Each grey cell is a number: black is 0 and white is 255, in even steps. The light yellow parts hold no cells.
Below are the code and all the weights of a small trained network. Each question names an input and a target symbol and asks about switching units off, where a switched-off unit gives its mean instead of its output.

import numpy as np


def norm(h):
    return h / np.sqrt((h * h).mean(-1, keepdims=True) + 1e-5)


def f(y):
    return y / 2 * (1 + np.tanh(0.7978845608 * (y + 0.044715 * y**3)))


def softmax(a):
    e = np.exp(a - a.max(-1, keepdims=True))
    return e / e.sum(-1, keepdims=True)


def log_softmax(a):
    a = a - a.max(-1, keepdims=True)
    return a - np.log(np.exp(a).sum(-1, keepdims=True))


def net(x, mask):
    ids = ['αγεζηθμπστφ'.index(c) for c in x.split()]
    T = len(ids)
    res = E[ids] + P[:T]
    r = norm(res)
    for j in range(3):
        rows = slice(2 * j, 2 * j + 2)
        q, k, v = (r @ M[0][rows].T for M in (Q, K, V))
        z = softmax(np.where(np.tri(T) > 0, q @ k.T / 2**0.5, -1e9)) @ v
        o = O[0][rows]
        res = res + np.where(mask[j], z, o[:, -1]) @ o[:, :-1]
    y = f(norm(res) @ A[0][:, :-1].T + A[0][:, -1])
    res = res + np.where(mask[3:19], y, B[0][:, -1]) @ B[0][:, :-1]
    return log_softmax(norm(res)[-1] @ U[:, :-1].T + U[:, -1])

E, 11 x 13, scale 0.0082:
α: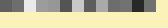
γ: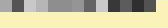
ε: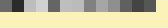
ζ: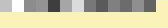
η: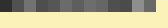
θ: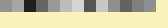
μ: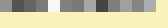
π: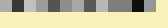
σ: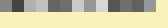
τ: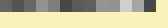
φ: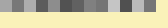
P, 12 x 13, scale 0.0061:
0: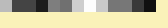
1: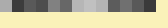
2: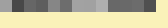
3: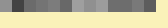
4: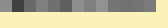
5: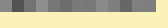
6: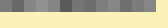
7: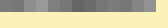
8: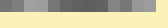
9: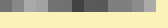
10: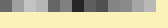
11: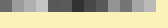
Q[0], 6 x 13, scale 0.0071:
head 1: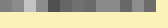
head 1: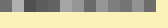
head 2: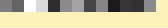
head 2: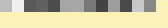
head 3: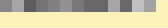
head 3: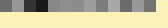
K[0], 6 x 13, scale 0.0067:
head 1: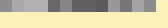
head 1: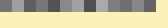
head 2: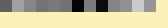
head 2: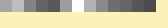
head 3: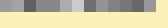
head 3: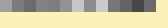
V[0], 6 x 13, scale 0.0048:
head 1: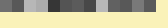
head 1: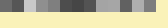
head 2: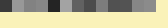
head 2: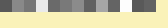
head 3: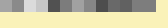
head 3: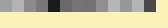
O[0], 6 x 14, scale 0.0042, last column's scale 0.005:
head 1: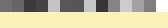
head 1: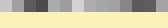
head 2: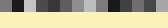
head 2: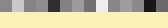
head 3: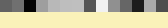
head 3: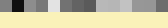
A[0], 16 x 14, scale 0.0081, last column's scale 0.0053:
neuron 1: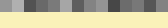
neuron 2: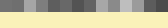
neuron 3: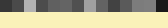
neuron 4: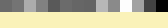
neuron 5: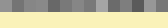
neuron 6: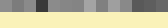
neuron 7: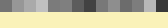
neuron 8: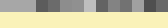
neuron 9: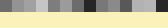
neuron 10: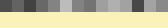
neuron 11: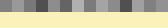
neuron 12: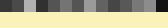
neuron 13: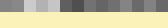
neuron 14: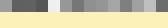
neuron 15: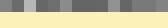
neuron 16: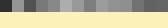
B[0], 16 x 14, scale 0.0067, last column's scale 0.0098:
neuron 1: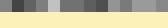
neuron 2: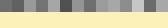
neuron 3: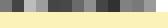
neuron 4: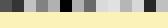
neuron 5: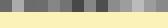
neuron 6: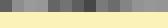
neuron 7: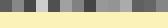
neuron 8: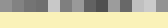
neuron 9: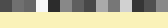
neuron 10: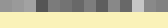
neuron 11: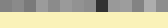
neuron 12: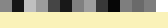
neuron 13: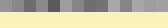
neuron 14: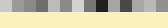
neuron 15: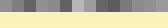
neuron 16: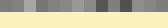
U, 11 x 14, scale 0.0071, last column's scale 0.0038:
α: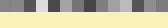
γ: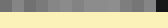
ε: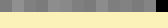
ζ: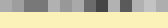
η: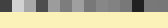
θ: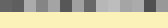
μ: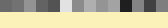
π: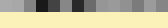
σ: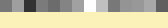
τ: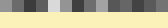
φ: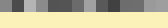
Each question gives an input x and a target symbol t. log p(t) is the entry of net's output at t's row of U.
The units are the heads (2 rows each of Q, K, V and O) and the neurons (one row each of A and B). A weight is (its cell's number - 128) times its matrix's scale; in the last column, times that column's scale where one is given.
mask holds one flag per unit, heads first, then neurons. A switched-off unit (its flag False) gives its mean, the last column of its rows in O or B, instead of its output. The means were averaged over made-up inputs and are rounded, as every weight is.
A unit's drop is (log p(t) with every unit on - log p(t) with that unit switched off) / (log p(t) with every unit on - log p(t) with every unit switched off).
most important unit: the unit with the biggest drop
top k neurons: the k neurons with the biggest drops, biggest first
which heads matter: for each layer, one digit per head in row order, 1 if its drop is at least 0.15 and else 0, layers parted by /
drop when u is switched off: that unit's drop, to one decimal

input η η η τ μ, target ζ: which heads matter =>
010
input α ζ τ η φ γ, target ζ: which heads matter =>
010
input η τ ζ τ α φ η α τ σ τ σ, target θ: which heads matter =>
010
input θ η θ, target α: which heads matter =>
111
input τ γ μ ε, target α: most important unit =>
head 2
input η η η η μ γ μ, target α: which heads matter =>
111
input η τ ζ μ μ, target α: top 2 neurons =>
(neuron 9; neuron 7)
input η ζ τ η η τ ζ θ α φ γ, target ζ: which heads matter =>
000
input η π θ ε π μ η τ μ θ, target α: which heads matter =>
100
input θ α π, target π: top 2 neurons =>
(neuron 12; neuron 3)
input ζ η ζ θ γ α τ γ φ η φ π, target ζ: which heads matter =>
101
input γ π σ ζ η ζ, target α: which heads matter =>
101
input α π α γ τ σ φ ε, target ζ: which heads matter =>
000
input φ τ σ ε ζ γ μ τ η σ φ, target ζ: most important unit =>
head 1
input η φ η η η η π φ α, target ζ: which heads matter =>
000
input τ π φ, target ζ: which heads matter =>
000
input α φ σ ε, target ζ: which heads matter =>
010
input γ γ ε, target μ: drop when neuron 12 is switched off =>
0.6
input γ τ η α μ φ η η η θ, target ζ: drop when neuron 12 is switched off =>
0.1
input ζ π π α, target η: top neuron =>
(neuron 12)
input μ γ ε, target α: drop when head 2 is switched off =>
1.1
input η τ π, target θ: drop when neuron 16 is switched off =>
0.0
